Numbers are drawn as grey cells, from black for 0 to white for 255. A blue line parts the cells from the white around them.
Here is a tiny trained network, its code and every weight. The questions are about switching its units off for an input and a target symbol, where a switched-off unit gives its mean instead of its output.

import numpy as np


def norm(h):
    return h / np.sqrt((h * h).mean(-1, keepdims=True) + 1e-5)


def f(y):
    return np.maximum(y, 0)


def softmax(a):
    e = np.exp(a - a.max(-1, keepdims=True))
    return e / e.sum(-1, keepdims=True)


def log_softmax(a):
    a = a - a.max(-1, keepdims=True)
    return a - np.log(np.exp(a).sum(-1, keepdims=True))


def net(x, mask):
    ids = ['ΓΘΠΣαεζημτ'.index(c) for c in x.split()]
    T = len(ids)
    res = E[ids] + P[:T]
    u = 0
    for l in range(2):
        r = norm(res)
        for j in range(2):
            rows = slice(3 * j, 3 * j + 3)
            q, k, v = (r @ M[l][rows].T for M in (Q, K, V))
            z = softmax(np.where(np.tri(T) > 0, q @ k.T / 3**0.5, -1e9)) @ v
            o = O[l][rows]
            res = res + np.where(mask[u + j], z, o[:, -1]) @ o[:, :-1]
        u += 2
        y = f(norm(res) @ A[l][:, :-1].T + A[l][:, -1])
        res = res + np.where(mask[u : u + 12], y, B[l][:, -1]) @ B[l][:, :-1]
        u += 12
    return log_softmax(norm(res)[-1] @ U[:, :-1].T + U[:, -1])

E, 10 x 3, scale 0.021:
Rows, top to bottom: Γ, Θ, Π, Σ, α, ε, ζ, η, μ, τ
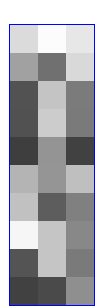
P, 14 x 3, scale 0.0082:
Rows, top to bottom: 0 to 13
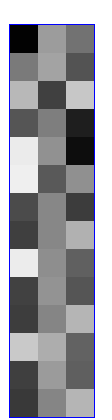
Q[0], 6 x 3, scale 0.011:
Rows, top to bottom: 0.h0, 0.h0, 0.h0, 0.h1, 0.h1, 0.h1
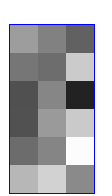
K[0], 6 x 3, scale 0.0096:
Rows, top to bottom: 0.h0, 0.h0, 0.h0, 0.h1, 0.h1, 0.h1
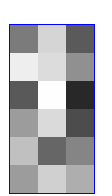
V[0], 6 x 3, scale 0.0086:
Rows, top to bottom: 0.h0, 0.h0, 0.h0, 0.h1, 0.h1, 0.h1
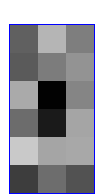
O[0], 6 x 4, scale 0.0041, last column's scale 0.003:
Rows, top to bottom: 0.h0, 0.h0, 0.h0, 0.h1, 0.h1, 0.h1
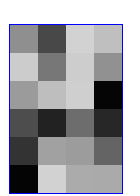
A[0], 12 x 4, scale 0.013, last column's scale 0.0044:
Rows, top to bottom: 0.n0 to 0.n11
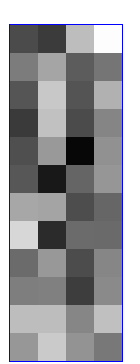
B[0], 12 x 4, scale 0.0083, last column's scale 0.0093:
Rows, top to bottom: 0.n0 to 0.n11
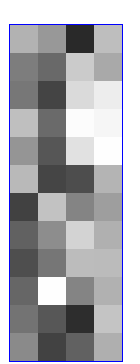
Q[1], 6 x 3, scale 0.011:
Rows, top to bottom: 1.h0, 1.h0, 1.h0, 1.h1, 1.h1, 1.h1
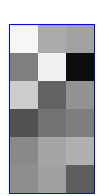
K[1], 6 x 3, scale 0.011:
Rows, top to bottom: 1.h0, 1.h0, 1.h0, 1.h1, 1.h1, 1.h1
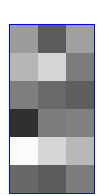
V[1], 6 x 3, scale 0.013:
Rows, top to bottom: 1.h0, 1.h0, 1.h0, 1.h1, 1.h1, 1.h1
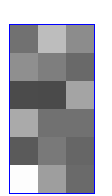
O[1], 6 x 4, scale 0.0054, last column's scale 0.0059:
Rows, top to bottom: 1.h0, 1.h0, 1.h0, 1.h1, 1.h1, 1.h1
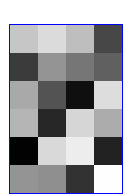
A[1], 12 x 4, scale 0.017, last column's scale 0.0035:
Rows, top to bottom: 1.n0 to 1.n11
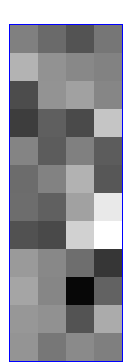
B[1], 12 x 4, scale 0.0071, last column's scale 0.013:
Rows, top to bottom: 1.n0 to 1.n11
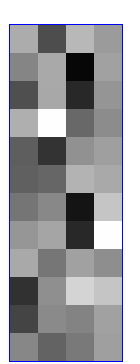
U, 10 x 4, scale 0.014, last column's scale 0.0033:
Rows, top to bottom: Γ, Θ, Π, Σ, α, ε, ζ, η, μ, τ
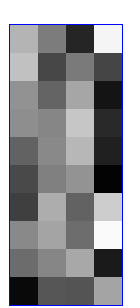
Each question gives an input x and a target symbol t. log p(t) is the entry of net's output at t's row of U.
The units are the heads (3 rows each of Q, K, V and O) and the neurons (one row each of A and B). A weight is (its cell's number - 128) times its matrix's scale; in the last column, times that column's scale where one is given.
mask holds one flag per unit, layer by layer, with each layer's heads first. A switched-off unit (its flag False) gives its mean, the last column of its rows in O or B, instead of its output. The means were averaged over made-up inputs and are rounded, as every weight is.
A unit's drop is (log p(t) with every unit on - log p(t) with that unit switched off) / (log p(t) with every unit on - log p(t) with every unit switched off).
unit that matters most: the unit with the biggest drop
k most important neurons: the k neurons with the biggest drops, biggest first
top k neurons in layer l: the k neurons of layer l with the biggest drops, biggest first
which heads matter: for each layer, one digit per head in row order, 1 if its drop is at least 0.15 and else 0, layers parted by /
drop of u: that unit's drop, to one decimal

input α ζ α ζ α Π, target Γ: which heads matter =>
01 / 00
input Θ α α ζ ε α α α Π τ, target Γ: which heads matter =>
00 / 00
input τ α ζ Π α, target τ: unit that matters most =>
0.n0
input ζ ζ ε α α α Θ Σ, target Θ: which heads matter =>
01 / 10
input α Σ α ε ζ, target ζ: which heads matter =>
01 / 10
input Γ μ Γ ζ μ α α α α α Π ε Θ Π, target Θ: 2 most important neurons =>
0.n3; 0.n2
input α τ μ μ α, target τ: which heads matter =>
10 / 11
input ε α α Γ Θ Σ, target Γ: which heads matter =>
01 / 00
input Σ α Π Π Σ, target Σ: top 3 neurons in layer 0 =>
0.n3; 0.n4; 0.n2
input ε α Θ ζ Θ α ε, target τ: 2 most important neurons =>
1.n9; 0.n3
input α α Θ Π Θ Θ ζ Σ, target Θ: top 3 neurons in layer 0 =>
0.n3; 0.n2; 0.n7
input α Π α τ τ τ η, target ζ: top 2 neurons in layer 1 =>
1.n9; 1.n1
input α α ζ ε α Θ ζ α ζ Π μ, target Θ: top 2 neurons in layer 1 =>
1.n9; 1.n7
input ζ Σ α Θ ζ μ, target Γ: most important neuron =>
1.n9
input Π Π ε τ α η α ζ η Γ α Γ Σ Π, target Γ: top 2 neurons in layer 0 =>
0.n7; 0.n4
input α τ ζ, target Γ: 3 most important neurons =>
0.n7; 0.n0; 1.n9
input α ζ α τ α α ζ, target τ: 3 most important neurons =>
0.n3; 0.n8; 0.n4
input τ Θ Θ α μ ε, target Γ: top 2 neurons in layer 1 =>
1.n1; 1.n5
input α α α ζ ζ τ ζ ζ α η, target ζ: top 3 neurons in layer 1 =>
1.n9; 1.n1; 1.n10
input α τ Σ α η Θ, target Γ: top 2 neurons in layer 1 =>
1.n1; 1.n5
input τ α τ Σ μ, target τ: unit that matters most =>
1.h0
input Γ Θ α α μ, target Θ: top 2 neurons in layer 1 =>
1.n5; 1.n3
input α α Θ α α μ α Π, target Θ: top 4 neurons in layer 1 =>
1.n9; 1.n7; 1.n10; 1.n6
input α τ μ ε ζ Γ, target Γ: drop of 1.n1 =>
0.3
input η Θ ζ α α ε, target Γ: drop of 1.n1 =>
0.4
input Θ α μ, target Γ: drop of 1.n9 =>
0.1
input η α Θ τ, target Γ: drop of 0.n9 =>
0.0
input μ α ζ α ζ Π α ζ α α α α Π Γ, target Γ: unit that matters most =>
1.n1
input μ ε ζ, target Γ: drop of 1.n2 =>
-0.1
